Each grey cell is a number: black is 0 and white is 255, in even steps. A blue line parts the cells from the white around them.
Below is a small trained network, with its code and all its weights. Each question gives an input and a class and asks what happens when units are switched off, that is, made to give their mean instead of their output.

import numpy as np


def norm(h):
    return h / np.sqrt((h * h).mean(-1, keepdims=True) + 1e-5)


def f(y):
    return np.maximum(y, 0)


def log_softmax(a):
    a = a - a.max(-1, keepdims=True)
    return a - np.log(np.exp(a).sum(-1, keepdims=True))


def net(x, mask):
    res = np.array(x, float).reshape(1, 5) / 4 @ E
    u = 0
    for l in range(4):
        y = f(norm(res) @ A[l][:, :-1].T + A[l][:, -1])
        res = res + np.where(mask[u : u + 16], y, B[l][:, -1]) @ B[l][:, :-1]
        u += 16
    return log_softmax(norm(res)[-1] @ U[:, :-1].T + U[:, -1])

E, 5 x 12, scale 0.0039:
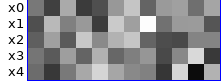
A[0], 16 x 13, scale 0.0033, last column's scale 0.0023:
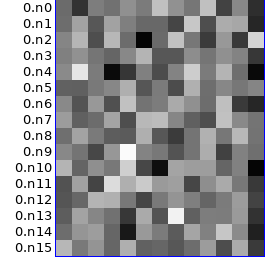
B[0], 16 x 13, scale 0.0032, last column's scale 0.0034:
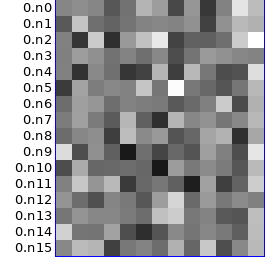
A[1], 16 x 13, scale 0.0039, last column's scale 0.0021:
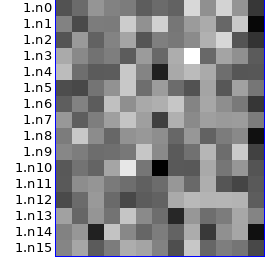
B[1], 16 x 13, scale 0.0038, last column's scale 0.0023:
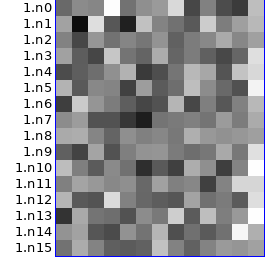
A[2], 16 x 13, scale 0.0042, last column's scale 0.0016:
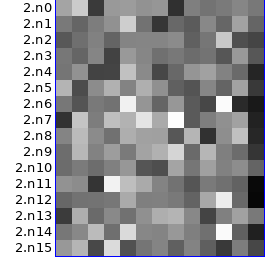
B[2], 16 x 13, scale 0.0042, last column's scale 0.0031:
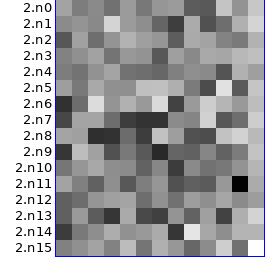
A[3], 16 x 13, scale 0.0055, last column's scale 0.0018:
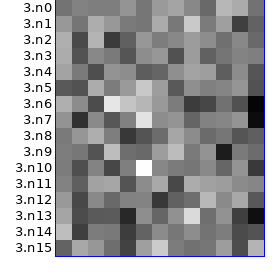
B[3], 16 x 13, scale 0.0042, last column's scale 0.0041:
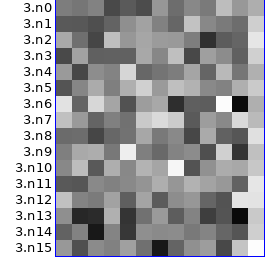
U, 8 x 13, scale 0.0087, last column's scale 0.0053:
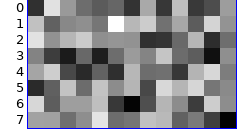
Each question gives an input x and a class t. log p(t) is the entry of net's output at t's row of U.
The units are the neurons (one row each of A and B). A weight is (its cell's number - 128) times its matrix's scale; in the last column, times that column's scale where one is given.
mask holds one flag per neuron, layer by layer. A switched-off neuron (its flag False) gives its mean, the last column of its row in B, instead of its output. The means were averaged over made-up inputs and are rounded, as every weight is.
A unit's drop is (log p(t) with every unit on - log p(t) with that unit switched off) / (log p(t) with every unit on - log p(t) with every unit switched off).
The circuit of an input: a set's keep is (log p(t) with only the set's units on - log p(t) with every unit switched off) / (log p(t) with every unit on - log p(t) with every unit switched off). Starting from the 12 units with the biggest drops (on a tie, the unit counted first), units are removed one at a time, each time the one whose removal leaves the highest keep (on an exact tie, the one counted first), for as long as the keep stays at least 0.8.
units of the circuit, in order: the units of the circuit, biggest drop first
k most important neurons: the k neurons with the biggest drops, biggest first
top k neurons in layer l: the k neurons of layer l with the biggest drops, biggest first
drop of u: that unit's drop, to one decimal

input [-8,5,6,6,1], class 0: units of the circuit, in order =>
[2.n7]
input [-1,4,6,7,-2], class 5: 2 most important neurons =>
[2.n6 2.n14]
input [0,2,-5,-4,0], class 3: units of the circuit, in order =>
[0.n4 3.n13]
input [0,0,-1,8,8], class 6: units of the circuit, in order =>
[1.n10 2.n1]
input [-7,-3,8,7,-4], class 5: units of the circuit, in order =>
[2.n6 2.n14]
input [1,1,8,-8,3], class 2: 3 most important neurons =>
[0.n2 0.n11 3.n6]
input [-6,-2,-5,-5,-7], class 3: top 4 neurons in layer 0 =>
[0.n4 0.n0 0.n14 0.n10]
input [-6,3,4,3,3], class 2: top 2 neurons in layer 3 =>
[3.n6 3.n3]
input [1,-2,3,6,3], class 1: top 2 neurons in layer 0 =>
[0.n0 0.n14]
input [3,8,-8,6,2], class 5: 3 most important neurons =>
[0.n6 0.n11 1.n13]
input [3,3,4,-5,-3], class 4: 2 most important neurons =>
[1.n13 0.n5]
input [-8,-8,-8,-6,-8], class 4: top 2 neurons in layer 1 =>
[1.n14 1.n5]
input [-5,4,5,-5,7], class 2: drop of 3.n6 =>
0.4
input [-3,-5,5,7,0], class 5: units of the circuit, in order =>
[2.n6]
